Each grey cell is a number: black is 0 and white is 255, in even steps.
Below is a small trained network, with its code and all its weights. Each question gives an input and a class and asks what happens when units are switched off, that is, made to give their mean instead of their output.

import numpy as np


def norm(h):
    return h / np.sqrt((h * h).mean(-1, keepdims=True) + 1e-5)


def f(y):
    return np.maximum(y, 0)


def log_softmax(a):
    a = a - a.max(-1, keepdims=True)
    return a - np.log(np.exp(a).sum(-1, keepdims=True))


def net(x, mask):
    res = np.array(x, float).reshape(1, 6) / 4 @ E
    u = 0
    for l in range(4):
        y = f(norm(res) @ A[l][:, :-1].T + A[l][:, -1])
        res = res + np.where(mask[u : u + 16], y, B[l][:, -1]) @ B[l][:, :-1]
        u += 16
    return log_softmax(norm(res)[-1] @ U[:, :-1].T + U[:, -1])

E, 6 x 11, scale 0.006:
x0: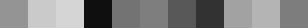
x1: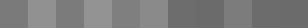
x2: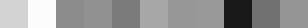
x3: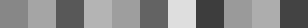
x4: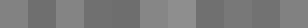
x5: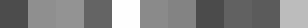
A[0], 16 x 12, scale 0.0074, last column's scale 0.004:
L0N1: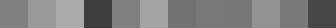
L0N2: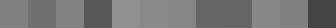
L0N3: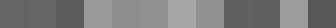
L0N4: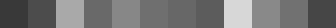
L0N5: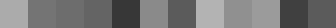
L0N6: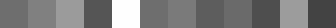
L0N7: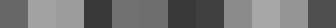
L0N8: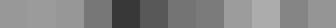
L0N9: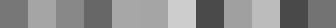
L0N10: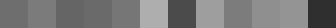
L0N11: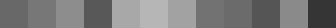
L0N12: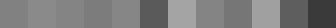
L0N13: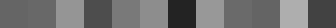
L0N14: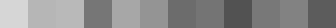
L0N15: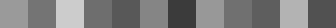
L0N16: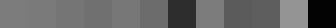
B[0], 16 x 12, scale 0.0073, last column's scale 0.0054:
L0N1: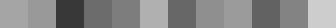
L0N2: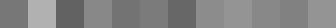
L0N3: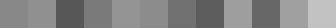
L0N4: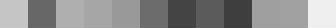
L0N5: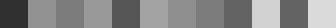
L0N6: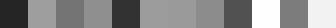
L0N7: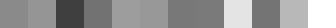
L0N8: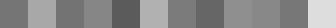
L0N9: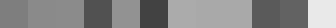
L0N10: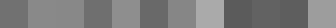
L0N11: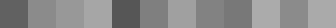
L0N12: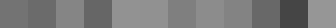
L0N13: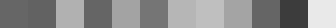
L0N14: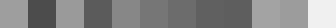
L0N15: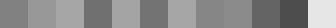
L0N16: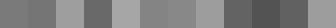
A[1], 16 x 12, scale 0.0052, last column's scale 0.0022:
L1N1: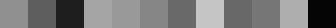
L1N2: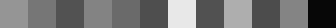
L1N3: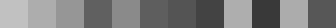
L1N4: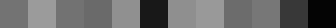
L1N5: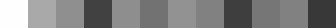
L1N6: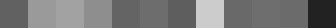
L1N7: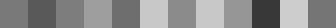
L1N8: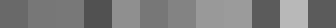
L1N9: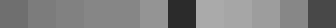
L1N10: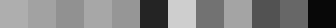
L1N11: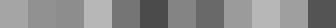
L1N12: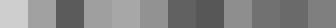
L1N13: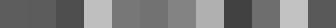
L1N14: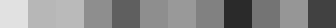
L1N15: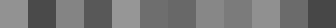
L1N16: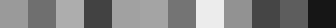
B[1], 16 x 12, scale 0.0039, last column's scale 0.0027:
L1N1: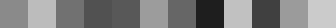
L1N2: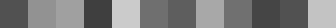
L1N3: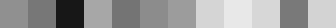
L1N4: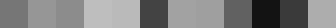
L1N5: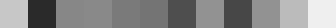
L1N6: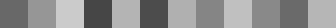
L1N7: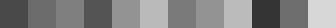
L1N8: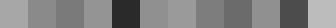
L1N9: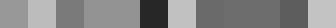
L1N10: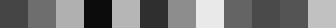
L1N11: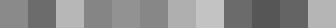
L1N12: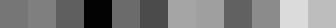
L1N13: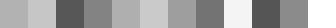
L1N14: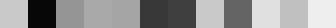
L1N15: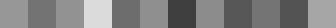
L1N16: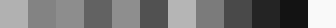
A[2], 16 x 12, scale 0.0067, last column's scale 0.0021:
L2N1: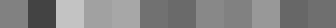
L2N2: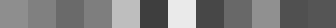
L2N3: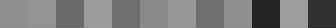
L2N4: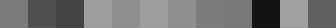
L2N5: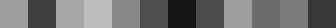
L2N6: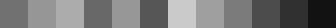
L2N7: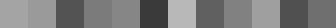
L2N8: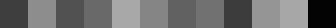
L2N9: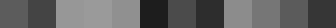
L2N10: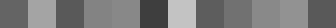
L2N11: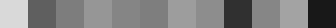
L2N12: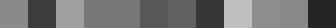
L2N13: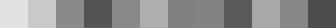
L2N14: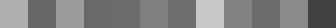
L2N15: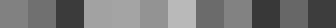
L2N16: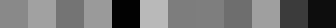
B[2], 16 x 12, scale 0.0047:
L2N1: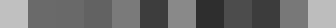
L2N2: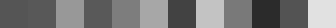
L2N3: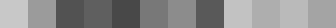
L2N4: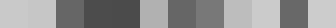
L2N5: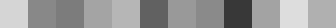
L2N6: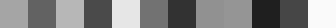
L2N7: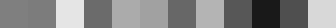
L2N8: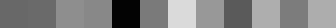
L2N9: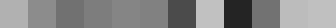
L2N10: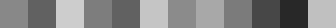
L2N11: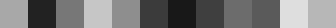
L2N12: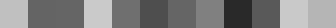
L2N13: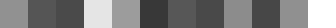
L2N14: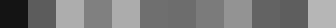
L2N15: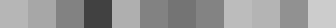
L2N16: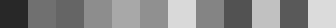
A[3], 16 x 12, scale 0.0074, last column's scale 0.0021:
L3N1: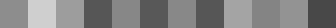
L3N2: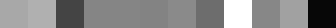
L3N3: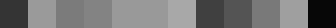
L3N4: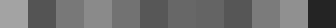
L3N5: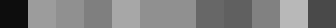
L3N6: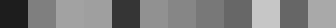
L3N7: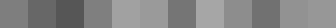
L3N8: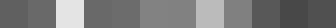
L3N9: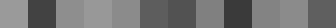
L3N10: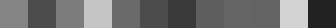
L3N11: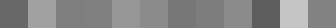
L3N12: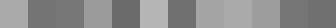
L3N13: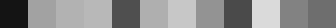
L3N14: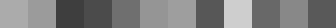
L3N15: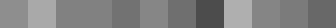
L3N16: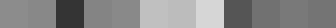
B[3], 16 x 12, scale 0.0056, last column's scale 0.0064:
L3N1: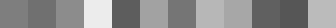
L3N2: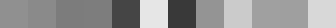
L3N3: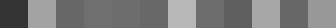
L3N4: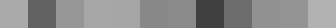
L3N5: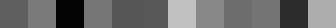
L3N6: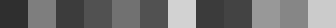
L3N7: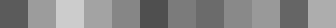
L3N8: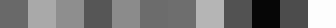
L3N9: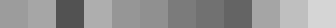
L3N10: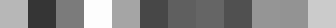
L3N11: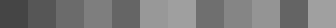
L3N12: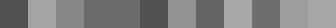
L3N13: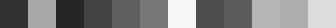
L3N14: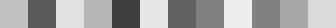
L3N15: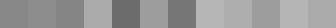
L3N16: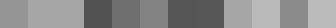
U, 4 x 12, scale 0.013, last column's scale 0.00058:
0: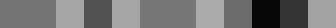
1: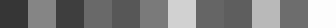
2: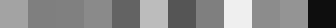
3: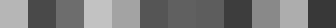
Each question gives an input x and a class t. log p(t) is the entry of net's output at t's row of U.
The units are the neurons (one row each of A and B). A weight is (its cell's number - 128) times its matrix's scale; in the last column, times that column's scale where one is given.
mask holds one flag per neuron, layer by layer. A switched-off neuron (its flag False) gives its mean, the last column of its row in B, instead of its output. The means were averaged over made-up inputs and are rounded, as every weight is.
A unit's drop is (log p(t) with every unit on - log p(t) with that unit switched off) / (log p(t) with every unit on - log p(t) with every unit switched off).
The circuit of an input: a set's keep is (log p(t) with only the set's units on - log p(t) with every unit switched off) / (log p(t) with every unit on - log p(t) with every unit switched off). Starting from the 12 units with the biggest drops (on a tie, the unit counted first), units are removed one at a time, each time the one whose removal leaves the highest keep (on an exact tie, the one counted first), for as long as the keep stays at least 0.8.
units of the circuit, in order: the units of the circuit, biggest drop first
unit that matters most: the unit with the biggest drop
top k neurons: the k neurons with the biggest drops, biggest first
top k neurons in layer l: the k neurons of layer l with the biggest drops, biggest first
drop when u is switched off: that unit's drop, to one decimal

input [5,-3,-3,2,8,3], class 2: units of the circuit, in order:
L0N7
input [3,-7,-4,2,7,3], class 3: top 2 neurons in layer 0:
L0N4; L0N5
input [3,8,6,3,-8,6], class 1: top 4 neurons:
L0N6; L0N4; L2N8; L2N6
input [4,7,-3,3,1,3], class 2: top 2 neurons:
L0N7; L0N13
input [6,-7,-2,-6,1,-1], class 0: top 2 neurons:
L0N13; L0N15
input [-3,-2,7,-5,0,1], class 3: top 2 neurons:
L0N14; L2N11
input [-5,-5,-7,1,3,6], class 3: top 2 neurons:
L0N4; L0N5
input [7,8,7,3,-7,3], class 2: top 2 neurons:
L0N7; L0N4
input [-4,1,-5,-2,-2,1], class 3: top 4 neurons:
L0N4; L0N7; L0N1; L2N5
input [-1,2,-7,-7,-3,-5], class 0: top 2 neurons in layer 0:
L0N13; L0N14
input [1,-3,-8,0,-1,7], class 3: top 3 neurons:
L0N4; L0N5; L2N12
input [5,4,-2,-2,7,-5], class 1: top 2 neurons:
L0N5; L2N16
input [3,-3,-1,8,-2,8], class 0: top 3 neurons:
L0N9; L0N5; L2N2
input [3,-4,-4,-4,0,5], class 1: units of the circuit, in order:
L0N6
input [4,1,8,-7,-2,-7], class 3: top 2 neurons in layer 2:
L2N13; L2N11
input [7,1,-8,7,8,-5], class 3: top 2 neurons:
L0N4; L2N12
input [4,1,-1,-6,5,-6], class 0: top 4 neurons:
L0N13; L0N15; L0N6; L2N6
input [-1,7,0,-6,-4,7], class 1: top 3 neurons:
L0N6; L0N9; L0N11
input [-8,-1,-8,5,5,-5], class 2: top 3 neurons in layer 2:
L2N4; L2N15; L2N13
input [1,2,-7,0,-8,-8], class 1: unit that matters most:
L0N5
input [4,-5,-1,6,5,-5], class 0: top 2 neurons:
L0N9; L0N6
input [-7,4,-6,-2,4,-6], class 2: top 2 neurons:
L0N6; L1N13
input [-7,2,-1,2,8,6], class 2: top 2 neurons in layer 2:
L2N4; L2N15
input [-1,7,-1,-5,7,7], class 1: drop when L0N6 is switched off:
1.5
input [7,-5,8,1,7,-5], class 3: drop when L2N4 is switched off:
0.1
